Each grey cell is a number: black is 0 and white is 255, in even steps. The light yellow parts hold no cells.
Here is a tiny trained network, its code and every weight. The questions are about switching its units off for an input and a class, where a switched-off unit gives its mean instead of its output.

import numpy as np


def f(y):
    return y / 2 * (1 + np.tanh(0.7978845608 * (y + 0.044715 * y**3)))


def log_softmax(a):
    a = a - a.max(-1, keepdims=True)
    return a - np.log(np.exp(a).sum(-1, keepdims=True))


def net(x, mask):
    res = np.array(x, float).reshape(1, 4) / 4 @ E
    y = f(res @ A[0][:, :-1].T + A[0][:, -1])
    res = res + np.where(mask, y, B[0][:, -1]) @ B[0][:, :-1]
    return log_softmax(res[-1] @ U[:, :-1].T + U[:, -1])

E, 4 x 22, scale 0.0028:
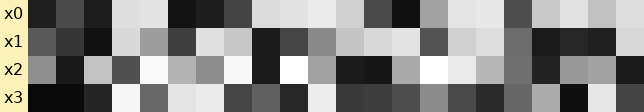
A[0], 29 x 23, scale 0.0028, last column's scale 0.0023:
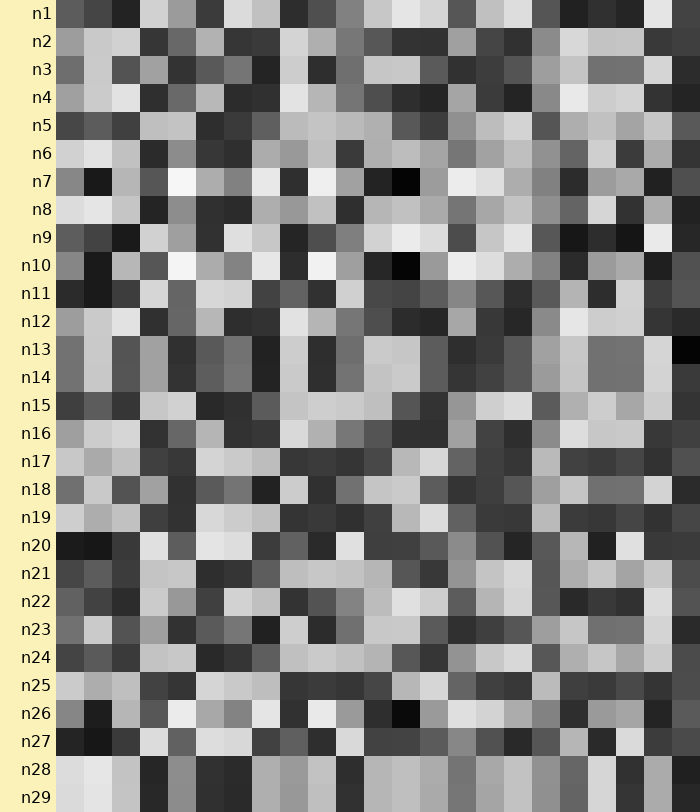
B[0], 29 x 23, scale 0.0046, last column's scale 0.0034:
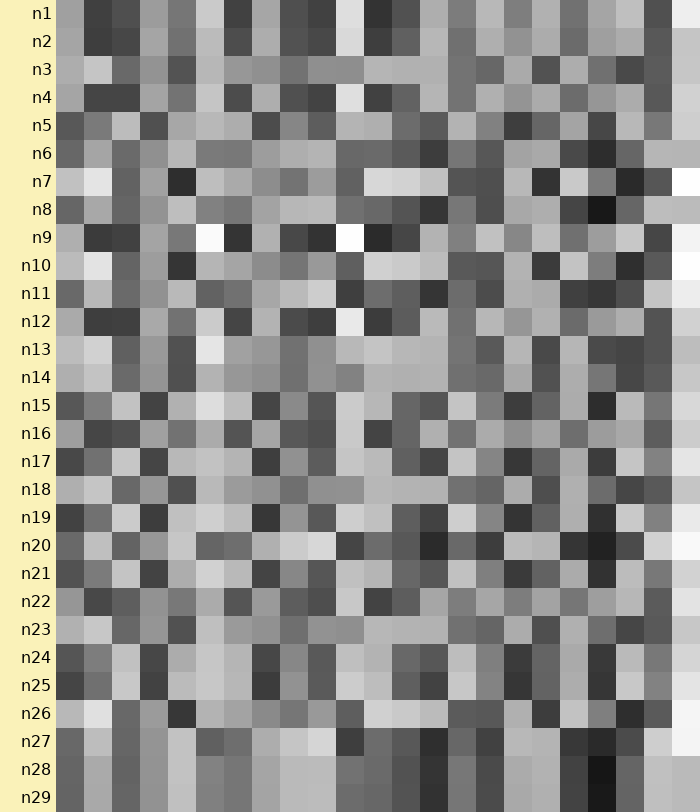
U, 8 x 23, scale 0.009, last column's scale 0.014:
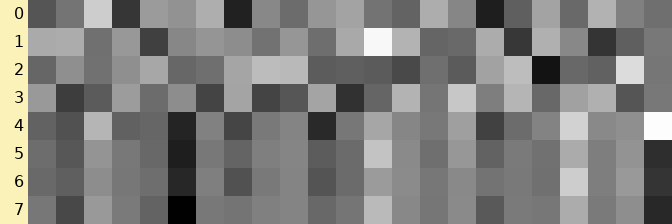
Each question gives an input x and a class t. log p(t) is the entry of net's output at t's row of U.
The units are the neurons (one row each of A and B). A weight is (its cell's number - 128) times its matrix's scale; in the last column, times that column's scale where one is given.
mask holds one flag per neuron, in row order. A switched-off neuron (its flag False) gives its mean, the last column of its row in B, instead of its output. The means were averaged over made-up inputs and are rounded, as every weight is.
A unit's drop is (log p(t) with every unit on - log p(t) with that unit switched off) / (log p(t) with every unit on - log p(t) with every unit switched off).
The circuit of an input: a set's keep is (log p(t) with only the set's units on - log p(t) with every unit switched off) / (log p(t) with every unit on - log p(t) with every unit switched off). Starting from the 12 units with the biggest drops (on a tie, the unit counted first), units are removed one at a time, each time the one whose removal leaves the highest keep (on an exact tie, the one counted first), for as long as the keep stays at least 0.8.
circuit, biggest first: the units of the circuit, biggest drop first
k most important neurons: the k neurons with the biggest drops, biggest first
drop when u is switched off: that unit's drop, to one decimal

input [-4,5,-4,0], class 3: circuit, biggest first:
[n9 n1]
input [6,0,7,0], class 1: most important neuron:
[n7]
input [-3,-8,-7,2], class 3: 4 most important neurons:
[n12 n4 n2 n16]
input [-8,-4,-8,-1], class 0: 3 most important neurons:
[n19 n25 n17]
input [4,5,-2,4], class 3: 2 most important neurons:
[n9 n1]
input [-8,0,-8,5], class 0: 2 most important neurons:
[n19 n25]
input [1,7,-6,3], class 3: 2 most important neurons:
[n9 n1]
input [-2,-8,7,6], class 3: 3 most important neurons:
[n12 n4 n2]
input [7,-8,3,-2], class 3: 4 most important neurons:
[n12 n4 n2 n16]
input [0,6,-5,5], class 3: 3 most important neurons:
[n9 n1 n22]
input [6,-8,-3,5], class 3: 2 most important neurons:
[n12 n4]
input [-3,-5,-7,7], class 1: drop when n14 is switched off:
0.4
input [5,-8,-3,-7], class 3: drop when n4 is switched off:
0.5
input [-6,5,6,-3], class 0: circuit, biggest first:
[n19]
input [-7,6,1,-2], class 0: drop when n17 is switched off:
0.1
